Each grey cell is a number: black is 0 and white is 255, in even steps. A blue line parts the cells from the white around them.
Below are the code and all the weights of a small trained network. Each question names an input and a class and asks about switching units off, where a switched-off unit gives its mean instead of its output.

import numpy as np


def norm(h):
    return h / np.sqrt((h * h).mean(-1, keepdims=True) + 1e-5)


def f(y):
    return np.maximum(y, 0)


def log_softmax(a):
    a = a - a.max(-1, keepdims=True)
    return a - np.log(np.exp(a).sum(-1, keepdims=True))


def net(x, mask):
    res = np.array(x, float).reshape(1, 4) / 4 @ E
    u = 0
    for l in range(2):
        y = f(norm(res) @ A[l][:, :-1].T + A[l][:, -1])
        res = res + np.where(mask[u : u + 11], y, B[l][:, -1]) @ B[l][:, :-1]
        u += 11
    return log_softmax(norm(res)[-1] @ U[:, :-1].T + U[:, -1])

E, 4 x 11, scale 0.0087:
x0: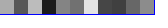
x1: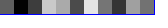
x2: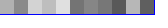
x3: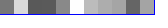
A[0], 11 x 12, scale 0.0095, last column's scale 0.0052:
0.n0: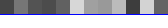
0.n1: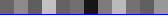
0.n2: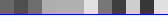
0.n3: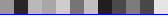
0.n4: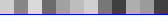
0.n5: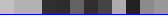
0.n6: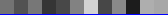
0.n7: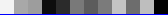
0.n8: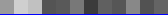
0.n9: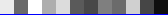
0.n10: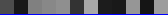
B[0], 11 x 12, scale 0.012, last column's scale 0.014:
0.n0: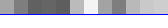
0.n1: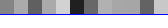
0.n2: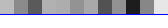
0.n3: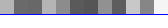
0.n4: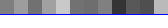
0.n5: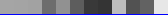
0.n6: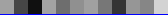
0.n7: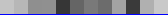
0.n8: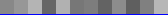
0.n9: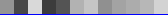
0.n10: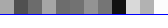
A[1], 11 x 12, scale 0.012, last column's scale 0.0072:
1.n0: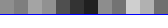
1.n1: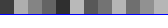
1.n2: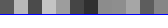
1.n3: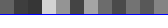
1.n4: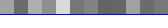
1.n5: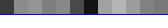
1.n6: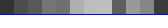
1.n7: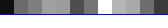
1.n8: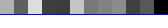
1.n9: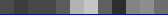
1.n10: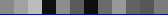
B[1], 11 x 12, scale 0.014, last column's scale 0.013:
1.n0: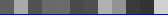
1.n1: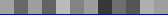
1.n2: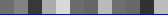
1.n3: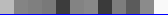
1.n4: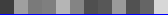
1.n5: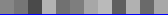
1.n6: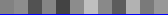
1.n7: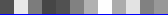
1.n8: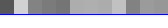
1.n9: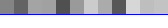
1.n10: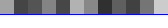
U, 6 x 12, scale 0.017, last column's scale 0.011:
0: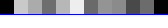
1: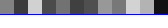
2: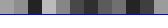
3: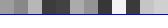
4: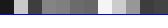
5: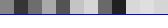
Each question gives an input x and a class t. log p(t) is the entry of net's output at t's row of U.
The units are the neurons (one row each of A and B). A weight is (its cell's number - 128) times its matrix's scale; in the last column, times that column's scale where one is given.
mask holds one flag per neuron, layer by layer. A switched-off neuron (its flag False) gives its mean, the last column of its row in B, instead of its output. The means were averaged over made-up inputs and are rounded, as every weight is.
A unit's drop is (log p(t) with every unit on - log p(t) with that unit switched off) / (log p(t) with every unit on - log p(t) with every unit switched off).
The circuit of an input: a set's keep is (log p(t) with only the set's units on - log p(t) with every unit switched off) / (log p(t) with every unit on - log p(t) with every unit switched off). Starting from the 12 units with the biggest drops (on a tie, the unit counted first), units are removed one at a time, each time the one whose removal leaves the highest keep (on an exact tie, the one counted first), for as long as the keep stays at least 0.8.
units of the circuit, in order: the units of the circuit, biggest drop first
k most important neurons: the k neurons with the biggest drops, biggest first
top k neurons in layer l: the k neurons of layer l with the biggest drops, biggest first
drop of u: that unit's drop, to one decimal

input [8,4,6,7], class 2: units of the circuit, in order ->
0.n4
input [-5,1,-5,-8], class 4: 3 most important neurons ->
0.n1, 1.n7, 0.n2
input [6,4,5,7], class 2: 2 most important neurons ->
0.n4, 0.n9
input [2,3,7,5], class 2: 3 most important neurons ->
0.n4, 0.n0, 1.n4
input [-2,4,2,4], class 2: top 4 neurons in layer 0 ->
0.n9, 0.n10, 0.n6, 0.n0
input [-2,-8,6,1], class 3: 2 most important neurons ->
0.n9, 0.n3
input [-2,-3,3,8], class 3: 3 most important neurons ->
0.n10, 0.n6, 0.n3
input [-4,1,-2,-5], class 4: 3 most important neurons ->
0.n1, 1.n7, 0.n2
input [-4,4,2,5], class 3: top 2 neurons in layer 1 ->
1.n2, 1.n0
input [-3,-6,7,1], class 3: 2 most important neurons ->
0.n9, 0.n3
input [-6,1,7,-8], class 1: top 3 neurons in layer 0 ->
0.n9, 0.n5, 0.n4
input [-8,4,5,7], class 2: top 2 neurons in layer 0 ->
0.n2, 0.n9
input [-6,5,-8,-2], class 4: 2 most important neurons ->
0.n1, 1.n7
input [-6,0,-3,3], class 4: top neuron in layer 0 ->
0.n1
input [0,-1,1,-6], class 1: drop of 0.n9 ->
1.0
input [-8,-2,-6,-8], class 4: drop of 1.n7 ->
0.2
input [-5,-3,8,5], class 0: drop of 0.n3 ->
0.4
